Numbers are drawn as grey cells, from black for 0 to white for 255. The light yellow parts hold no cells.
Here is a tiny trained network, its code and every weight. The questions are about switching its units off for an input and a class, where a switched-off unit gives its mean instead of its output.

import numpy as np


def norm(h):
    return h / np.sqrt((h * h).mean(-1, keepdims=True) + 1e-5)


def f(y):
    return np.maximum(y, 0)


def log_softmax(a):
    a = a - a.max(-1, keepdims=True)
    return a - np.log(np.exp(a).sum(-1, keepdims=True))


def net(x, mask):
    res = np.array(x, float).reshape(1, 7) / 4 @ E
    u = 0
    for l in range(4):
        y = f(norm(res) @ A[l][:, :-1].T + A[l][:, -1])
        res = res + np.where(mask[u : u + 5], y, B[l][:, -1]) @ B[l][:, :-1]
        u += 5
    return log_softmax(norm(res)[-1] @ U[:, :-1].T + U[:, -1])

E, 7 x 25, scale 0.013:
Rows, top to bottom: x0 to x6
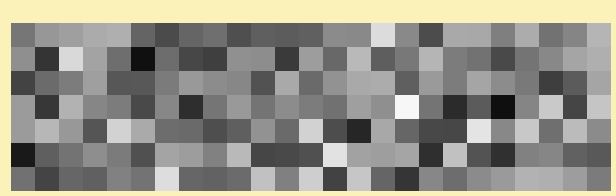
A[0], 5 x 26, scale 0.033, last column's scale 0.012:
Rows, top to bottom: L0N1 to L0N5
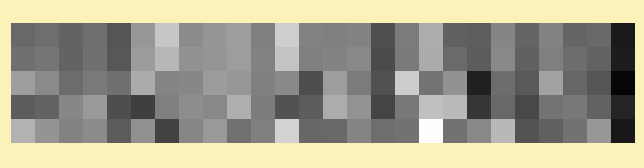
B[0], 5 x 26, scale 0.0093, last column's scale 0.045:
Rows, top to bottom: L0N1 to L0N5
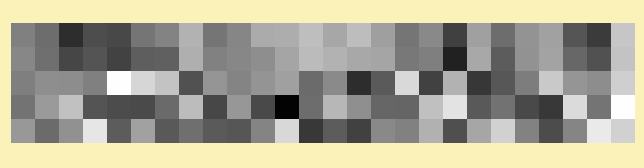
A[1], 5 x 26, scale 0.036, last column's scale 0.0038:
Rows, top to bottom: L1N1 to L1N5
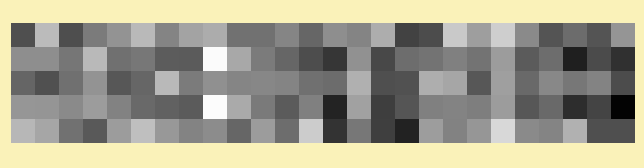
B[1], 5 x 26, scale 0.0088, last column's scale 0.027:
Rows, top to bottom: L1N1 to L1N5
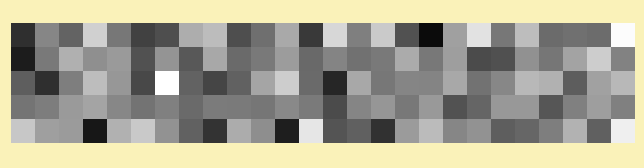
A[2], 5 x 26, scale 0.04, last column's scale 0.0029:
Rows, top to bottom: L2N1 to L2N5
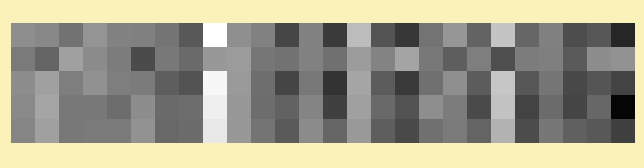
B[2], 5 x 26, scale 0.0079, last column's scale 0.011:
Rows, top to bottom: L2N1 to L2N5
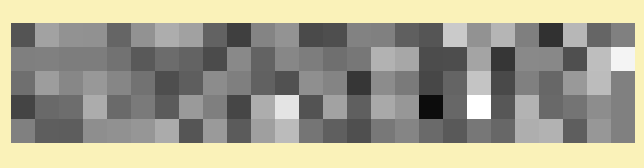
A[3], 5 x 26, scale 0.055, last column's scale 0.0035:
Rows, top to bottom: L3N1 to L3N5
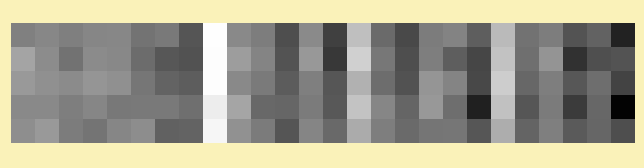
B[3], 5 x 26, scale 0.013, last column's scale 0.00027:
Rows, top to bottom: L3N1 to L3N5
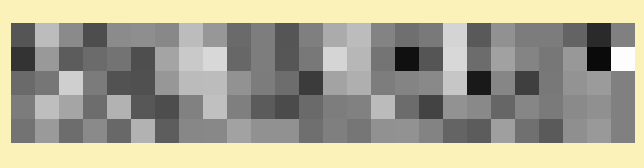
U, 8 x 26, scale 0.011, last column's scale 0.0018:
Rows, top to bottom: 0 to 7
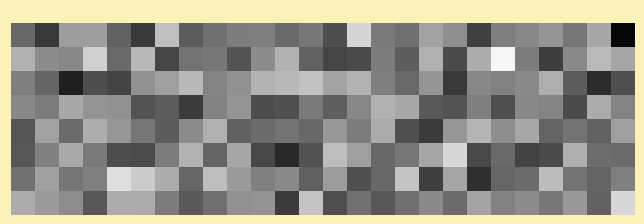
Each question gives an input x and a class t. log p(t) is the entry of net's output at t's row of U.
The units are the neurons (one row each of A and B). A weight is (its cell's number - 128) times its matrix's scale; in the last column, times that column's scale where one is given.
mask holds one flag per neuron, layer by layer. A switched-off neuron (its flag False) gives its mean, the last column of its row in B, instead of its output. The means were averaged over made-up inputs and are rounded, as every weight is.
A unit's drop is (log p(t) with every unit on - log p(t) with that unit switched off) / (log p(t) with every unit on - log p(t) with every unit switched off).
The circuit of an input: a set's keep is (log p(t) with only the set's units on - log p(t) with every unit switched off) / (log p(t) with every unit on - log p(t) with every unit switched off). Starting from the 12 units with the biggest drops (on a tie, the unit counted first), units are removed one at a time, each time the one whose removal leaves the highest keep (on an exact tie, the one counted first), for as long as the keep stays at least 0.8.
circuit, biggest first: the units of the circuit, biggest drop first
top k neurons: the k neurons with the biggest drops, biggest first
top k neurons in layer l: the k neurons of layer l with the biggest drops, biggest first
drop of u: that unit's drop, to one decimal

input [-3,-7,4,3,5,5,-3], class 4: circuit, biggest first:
[L1N5]
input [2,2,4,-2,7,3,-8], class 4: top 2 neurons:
[L0N4, L0N5]
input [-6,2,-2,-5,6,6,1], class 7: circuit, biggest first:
[L1N5, L0N4]
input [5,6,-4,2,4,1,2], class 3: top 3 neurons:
[L0N4, L1N5, L0N5]
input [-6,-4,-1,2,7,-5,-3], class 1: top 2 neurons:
[L0N5, L0N4]
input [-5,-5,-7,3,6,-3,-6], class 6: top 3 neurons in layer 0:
[L0N3, L0N4, L0N1]
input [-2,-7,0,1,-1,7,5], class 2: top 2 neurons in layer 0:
[L0N1, L0N2]
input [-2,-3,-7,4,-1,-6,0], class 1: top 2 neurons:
[L0N5, L1N5]
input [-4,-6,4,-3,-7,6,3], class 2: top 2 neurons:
[L0N1, L0N2]
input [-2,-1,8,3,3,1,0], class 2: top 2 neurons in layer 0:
[L0N4, L0N5]
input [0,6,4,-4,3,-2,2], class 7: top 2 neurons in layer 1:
[L1N5, L1N1]
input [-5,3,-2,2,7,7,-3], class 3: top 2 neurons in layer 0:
[L0N4, L0N3]
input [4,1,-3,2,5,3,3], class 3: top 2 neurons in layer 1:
[L1N5, L1N1]
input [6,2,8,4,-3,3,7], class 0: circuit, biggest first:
[L1N3]
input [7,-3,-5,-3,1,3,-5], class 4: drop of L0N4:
0.1
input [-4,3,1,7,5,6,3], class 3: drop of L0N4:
0.4
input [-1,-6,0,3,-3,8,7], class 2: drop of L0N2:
0.2
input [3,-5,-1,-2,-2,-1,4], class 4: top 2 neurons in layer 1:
[L1N1, L1N3]
